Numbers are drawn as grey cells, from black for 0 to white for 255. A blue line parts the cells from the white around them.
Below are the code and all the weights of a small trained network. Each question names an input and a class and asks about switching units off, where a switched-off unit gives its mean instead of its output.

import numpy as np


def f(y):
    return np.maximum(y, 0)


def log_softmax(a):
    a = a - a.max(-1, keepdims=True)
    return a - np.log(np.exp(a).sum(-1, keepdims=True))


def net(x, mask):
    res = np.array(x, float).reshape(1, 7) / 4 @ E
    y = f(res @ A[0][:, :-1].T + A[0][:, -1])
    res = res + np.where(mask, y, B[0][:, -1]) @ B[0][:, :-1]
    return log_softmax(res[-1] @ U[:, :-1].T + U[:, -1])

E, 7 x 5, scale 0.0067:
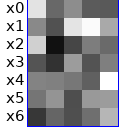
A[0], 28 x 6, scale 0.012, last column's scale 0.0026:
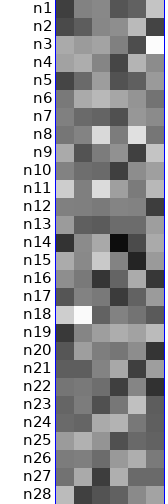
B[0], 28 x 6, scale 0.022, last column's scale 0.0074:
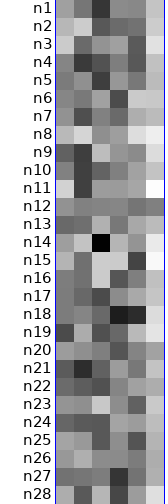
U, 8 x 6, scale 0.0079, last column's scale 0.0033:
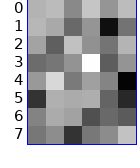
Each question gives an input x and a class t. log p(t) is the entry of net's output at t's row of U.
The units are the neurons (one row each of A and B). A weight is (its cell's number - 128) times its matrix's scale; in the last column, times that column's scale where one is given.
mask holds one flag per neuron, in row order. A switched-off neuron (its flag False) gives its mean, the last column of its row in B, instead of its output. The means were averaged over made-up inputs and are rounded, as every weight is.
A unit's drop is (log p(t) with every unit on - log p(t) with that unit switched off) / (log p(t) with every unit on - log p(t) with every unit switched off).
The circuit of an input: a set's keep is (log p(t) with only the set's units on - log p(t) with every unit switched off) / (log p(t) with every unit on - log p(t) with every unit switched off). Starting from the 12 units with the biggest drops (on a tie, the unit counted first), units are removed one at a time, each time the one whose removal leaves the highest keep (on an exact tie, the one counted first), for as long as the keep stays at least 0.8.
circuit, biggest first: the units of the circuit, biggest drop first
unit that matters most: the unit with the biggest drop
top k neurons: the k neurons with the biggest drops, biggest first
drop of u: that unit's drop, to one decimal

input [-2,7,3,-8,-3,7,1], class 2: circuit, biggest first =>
(n14)
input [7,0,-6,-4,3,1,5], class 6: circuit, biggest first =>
(n14, n18, n11)
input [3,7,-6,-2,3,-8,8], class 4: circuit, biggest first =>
(n19, n2)
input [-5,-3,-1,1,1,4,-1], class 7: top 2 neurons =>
(n15, n8)
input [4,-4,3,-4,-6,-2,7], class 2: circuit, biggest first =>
(n9, n28)
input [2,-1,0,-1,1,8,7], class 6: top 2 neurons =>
(n11, n15)
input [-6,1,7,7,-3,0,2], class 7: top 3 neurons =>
(n15, n11, n3)
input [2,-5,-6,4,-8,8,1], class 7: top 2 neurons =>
(n17, n14)
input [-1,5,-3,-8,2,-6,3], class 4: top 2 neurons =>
(n15, n19)
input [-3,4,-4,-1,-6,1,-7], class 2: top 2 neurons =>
(n6, n14)
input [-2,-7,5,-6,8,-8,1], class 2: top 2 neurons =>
(n16, n28)
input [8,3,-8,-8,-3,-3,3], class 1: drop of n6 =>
-0.1
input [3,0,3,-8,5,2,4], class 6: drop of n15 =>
0.2
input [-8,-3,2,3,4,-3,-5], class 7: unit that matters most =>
n15
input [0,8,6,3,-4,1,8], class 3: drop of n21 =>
0.4
